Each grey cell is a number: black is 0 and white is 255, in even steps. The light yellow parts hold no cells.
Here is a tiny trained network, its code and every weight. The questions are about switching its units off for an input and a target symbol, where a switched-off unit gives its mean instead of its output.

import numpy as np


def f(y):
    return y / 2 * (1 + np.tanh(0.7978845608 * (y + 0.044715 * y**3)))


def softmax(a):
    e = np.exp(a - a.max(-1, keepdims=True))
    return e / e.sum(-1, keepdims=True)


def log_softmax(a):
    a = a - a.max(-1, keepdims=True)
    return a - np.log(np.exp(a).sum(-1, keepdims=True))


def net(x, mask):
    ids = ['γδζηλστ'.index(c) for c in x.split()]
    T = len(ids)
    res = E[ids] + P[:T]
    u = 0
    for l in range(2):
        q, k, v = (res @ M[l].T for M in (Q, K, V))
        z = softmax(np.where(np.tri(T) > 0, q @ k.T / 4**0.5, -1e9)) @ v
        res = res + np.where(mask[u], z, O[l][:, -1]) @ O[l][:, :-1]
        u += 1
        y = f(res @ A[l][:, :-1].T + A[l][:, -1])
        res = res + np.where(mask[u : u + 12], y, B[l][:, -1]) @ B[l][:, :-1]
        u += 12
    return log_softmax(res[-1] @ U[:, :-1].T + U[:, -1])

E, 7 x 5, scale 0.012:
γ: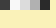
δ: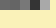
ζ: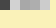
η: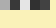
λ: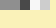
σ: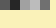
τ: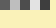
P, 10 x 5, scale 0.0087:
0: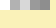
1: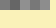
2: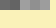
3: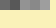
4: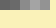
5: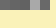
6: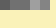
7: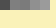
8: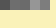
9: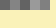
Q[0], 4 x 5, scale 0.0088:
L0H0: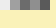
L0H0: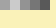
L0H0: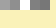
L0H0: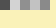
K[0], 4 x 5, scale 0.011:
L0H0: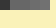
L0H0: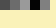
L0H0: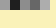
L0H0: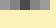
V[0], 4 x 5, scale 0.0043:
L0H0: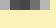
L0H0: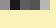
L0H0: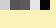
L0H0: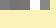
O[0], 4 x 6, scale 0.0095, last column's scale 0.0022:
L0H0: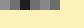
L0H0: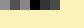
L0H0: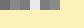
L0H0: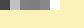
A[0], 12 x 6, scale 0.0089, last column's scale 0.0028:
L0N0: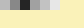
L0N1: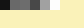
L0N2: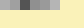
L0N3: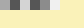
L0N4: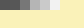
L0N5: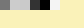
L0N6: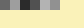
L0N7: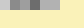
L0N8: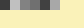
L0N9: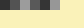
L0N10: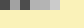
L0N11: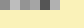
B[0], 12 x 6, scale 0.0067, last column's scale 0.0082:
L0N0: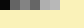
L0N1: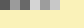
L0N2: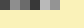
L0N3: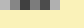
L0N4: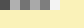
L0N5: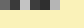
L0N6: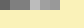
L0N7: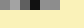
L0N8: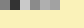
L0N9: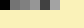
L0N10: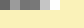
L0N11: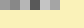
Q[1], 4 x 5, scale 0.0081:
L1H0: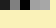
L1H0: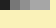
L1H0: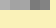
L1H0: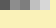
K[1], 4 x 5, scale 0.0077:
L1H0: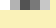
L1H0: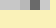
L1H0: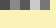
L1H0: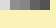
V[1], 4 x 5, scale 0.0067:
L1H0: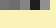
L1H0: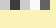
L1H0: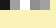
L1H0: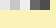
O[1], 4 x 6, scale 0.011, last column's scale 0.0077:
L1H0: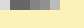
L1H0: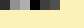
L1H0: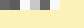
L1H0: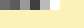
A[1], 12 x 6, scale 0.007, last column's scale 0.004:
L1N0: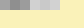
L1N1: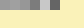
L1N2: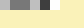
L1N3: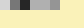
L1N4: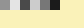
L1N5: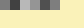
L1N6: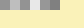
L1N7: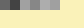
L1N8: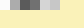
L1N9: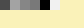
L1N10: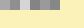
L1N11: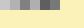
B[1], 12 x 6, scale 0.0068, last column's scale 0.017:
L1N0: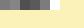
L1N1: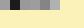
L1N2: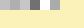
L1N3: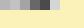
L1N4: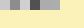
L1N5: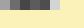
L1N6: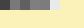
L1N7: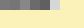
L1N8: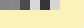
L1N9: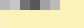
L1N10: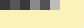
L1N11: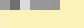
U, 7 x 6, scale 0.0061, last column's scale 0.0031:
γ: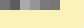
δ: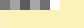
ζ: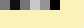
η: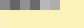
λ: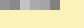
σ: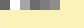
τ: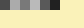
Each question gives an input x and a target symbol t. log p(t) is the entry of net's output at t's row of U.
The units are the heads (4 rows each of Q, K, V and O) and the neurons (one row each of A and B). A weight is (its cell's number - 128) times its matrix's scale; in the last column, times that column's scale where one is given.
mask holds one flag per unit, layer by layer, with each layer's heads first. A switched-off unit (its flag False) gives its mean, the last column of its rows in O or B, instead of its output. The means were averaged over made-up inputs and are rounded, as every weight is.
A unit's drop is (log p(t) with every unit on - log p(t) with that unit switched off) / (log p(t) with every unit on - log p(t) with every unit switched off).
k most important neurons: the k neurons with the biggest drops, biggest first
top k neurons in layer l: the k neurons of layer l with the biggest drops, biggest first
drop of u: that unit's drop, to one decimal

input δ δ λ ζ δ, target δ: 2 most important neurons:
(L1N8, L0N7)
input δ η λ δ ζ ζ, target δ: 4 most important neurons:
(L1N8, L0N7, L1N3, L0N3)
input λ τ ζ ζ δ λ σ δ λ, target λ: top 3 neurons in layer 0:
(L0N2, L0N0, L0N7)
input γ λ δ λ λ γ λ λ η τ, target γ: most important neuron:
(L0N11)
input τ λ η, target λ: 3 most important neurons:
(L1N2, L0N0, L0N3)
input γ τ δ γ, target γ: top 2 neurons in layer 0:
(L0N5, L0N8)
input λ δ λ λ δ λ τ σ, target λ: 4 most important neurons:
(L0N0, L1N2, L0N2, L1N4)
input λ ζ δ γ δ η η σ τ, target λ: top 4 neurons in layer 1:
(L1N2, L1N4, L1N11, L1N8)
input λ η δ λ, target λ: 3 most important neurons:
(L0N9, L0N5, L1N4)
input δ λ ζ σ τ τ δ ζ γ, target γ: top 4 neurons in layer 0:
(L0N5, L0N8, L0N11, L0N4)
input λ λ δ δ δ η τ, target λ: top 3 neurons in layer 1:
(L1N2, L1N4, L1N11)
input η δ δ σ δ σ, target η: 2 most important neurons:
(L0N3, L1N8)
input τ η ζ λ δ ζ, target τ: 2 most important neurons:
(L0N9, L0N11)
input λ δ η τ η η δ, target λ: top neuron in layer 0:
(L0N9)
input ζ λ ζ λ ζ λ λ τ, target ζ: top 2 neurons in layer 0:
(L0N7, L0N8)
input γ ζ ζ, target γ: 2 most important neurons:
(L0N11, L1N10)
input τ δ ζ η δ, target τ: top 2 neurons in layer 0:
(L0N9, L0N11)
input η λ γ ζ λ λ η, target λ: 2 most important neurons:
(L0N0, L1N2)
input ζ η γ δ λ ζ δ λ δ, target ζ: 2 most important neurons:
(L0N7, L1N3)
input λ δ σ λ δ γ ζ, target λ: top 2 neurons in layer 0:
(L0N0, L0N2)
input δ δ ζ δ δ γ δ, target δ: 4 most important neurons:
(L1N8, L0N7, L1N3, L0N3)
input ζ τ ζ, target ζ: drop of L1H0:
0.4
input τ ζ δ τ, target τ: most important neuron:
(L0N11)
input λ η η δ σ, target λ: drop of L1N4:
0.3
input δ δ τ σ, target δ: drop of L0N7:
0.2
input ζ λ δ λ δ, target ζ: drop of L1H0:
0.6
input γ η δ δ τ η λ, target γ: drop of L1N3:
0.0
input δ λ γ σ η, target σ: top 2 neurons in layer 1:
(L1N9, L1N1)
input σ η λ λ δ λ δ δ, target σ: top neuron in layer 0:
(L0N9)
